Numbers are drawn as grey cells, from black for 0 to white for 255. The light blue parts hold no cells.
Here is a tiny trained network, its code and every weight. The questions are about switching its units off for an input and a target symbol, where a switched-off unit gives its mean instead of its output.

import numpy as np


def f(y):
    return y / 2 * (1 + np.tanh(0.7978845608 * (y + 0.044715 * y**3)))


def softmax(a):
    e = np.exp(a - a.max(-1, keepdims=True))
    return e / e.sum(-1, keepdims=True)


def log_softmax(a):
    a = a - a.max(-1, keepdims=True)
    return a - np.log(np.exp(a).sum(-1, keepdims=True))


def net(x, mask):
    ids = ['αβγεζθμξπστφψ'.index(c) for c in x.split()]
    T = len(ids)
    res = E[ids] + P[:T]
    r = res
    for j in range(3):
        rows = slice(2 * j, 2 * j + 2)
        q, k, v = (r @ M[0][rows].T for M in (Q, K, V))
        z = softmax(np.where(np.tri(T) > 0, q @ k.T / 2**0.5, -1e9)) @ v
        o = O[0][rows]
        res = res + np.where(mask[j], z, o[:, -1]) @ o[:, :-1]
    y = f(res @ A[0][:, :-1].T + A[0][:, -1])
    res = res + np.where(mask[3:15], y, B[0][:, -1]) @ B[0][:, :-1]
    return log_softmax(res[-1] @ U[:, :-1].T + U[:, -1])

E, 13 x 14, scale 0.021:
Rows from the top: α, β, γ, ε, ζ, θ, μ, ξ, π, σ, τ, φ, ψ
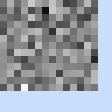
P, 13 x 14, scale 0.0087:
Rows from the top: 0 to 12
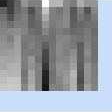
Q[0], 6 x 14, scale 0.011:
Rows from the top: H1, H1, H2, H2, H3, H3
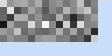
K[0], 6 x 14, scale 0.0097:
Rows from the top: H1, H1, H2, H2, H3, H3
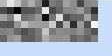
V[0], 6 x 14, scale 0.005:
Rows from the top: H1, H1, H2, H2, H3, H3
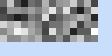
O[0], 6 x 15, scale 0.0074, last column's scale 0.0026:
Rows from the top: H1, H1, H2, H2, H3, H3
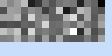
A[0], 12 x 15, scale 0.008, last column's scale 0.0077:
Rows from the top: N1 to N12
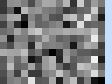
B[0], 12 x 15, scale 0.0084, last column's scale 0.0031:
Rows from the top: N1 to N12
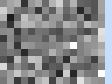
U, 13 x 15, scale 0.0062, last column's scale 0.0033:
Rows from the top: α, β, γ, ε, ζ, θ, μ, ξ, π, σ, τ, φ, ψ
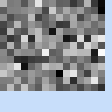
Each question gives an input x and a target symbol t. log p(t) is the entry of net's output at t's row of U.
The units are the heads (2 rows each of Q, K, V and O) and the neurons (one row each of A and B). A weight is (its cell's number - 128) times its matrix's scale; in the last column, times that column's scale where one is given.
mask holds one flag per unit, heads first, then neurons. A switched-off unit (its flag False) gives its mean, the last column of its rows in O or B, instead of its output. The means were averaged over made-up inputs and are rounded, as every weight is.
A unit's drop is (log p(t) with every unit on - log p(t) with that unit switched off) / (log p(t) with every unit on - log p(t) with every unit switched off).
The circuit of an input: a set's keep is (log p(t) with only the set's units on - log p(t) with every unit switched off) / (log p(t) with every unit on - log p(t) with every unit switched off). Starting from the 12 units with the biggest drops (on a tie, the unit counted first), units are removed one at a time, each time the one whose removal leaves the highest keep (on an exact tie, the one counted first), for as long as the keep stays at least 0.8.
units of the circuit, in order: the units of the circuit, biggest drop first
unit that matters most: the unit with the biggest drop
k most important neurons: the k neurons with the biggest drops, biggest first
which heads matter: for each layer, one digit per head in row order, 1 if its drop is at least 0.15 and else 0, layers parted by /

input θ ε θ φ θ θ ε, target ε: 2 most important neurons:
[N9 N6]
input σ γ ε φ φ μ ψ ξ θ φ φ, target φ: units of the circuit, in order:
[H2 N11]
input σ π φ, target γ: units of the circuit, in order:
[H2 N3]
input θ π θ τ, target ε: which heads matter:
100
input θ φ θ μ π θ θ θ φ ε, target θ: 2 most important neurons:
[N3 N12]
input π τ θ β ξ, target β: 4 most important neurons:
[N1 N7 N11 N6]
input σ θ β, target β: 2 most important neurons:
[N1 N11]
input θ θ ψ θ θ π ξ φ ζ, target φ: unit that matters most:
H1
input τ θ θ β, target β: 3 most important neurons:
[N1 N11 N4]
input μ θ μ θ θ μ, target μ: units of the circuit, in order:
[N7 H2]
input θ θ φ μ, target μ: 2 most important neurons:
[N7 N6]
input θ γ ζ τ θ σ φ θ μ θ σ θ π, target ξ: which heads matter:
011
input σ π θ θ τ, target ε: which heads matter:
110
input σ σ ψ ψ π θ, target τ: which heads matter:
110
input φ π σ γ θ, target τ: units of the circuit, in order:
[H2]
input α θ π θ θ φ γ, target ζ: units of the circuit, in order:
[H2 N12]
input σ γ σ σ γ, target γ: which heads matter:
010
